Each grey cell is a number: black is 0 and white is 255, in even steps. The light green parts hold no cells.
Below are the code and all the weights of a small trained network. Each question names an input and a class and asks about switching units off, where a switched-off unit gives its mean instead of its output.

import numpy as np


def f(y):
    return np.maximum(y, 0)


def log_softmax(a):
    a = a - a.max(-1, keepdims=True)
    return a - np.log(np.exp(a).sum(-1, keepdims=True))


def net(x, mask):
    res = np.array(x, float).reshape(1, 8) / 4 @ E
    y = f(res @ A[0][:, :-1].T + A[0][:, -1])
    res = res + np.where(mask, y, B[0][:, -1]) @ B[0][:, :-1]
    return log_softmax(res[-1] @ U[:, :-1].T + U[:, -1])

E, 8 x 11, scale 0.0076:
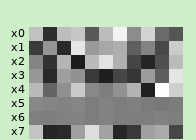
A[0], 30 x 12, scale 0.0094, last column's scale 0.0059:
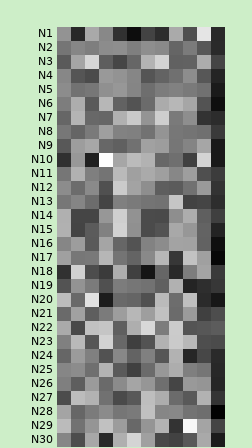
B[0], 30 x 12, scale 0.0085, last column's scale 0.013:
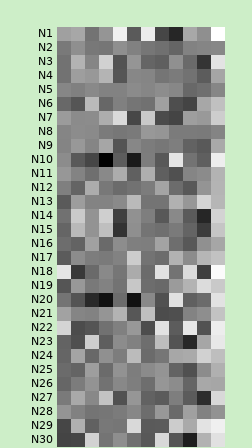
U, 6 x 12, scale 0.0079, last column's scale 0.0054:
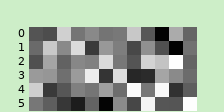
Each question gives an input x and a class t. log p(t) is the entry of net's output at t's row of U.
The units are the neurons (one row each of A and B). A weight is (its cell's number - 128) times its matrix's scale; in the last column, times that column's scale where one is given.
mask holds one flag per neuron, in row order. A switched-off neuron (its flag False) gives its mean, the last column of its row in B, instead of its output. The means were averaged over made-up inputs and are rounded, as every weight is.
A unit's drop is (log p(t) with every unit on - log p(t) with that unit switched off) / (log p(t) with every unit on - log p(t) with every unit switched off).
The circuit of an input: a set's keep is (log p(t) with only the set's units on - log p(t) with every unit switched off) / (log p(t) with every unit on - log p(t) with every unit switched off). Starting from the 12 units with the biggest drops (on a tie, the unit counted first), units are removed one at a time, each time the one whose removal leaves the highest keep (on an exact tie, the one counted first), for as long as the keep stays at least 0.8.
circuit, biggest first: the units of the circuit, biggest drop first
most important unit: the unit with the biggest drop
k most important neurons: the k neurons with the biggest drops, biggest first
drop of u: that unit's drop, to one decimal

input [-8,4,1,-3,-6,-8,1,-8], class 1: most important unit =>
N27
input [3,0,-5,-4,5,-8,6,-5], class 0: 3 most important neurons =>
[N23 N6 N14]
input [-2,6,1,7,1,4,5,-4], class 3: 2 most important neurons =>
[N1 N20]
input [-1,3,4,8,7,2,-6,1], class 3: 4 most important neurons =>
[N1 N19 N24 N13]
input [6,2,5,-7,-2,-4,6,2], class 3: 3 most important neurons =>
[N7 N18 N21]
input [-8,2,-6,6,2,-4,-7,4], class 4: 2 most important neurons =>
[N18 N30]
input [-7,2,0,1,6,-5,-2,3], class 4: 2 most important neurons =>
[N18 N19]
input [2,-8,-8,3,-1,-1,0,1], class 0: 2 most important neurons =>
[N23 N10]
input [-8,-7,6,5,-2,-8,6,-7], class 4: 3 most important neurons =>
[N18 N10 N14]
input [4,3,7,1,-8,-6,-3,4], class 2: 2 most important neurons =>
[N19 N24]
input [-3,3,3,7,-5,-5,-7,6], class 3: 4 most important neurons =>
[N1 N3 N27 N29]
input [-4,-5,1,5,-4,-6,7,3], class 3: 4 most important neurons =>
[N1 N10 N29 N22]
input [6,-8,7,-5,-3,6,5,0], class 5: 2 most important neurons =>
[N20 N23]
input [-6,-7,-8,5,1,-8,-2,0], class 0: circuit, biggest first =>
[N23]
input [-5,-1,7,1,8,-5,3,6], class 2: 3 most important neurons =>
[N29 N23 N17]
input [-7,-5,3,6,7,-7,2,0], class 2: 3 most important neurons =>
[N29 N22 N17]
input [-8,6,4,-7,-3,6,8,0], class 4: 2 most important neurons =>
[N18 N1]
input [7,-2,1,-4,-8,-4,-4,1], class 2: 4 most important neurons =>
[N19 N13 N18 N24]
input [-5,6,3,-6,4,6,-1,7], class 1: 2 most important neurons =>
[N14 N1]
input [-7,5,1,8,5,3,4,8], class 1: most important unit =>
N14
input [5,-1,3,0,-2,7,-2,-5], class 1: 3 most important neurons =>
[N18 N3 N27]
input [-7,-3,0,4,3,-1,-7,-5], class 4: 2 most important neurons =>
[N18 N14]
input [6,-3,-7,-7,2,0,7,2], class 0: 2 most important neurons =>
[N23 N1]
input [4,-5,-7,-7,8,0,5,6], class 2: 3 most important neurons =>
[N29 N17 N30]
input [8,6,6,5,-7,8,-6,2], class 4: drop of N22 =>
1.7
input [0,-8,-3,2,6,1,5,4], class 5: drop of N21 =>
0.0
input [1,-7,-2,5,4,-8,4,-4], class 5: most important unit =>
N20
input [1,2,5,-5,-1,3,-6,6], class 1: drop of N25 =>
0.1
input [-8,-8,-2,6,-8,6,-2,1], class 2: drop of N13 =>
0.4
